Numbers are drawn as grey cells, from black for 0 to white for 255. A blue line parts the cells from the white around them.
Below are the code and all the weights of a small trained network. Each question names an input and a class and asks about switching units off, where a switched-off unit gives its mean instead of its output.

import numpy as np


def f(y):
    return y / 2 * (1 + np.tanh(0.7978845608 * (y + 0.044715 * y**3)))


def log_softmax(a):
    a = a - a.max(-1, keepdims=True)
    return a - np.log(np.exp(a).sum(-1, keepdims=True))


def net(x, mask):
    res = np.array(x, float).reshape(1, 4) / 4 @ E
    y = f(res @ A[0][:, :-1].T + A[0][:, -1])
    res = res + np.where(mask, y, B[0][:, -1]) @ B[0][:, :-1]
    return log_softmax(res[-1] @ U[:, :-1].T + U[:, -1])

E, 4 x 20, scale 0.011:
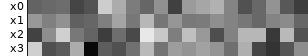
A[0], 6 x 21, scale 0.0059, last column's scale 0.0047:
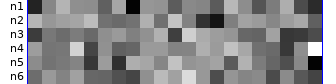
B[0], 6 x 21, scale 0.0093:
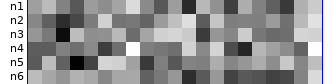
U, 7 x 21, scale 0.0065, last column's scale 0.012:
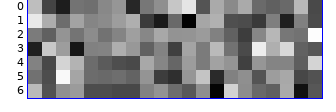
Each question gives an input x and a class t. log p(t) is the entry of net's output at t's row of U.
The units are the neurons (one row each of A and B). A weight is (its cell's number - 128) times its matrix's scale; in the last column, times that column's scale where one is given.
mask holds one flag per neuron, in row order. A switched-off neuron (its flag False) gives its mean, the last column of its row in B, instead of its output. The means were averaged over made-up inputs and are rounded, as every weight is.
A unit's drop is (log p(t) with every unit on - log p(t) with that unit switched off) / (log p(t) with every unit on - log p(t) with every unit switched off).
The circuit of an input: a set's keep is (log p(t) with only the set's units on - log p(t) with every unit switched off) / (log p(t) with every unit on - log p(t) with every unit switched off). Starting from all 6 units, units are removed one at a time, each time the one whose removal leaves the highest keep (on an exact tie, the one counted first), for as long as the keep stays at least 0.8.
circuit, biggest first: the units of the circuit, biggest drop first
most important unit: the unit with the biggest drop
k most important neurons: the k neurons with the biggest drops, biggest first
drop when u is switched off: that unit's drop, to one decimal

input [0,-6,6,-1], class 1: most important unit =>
n6
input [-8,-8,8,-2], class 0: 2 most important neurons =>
(n2, n4)
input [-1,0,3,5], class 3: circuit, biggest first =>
(n5, n4)
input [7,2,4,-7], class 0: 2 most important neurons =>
(n3, n4)
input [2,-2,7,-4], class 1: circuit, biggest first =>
(n1, n6)
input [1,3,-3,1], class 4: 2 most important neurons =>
(n1, n6)
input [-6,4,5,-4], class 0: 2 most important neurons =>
(n2, n4)
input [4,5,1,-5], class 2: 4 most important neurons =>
(n5, n2, n3, n4)
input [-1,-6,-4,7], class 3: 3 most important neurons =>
(n5, n4, n6)
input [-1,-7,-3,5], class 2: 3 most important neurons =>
(n6, n4, n1)
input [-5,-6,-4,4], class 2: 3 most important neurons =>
(n3, n4, n6)
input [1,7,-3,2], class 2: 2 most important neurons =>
(n6, n1)
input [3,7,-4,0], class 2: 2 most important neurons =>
(n6, n1)
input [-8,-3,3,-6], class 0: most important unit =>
n2
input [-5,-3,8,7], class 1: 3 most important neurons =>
(n6, n1, n3)
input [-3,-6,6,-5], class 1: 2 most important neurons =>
(n1, n6)
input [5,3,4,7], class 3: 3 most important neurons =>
(n5, n4, n2)
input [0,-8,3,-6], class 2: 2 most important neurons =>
(n5, n4)
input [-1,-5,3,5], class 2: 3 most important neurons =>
(n6, n4, n1)
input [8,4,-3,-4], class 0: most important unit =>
n3
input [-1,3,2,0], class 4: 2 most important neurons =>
(n5, n3)
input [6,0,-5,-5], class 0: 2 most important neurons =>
(n3, n4)
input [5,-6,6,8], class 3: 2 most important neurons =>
(n5, n4)
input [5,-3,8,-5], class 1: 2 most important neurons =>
(n1, n6)
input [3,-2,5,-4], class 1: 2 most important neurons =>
(n1, n4)
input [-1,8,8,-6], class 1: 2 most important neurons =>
(n1, n6)
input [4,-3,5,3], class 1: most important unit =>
n6
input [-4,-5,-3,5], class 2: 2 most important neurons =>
(n4, n3)
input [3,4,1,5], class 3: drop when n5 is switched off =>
0.4
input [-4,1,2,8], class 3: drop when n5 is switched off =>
0.5
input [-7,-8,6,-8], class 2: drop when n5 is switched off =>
0.4
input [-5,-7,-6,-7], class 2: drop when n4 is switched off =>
0.1
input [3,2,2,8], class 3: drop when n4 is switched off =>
0.2
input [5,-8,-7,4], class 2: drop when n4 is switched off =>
0.3
